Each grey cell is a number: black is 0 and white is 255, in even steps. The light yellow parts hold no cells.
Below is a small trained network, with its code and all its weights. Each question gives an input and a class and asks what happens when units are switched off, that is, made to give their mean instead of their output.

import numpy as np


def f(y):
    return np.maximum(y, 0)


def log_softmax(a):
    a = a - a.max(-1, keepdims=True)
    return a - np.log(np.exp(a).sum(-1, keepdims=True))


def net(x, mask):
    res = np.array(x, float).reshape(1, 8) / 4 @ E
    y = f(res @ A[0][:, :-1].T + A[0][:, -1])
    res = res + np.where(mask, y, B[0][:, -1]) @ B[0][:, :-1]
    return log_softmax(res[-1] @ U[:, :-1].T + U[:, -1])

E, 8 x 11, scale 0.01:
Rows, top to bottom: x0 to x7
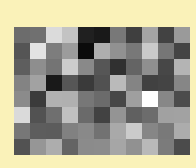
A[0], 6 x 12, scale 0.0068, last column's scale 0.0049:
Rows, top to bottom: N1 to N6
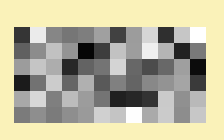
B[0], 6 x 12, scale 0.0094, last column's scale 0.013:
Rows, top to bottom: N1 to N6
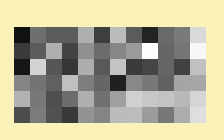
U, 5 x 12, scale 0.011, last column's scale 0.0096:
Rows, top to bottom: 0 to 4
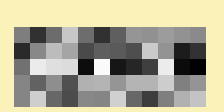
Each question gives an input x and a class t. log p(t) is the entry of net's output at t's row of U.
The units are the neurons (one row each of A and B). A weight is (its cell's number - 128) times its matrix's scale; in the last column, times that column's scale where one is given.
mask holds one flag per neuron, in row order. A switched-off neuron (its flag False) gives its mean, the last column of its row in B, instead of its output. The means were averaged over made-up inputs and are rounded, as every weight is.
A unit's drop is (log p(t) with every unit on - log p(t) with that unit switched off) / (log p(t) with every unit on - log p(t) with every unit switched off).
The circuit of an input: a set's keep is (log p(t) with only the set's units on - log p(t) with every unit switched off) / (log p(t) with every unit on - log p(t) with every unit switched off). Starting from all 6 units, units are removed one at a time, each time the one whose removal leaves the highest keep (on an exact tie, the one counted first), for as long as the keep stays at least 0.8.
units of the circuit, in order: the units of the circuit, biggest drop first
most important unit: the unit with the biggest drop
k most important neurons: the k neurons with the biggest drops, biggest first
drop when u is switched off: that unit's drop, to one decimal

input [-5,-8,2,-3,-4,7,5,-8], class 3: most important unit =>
N5
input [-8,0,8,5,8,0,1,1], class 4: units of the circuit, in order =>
N2, N1
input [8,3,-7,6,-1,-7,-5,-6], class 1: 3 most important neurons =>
N2, N6, N5
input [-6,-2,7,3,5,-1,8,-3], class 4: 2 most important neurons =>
N2, N5
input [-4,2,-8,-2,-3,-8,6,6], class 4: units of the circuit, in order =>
N3, N5
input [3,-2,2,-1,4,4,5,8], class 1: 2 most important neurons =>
N2, N5
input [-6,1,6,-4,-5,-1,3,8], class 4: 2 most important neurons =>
N1, N2
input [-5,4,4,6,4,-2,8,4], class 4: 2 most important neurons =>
N1, N5
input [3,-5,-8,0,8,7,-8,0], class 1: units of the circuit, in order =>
N6, N2
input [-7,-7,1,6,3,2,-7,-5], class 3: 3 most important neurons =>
N5, N1, N3
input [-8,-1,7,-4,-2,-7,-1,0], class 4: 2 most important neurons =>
N1, N2
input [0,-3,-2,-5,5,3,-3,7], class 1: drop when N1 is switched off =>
-0.2
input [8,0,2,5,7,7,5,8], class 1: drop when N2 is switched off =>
0.3
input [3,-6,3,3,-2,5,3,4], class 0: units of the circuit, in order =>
N3
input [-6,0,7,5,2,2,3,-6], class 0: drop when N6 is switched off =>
0.5
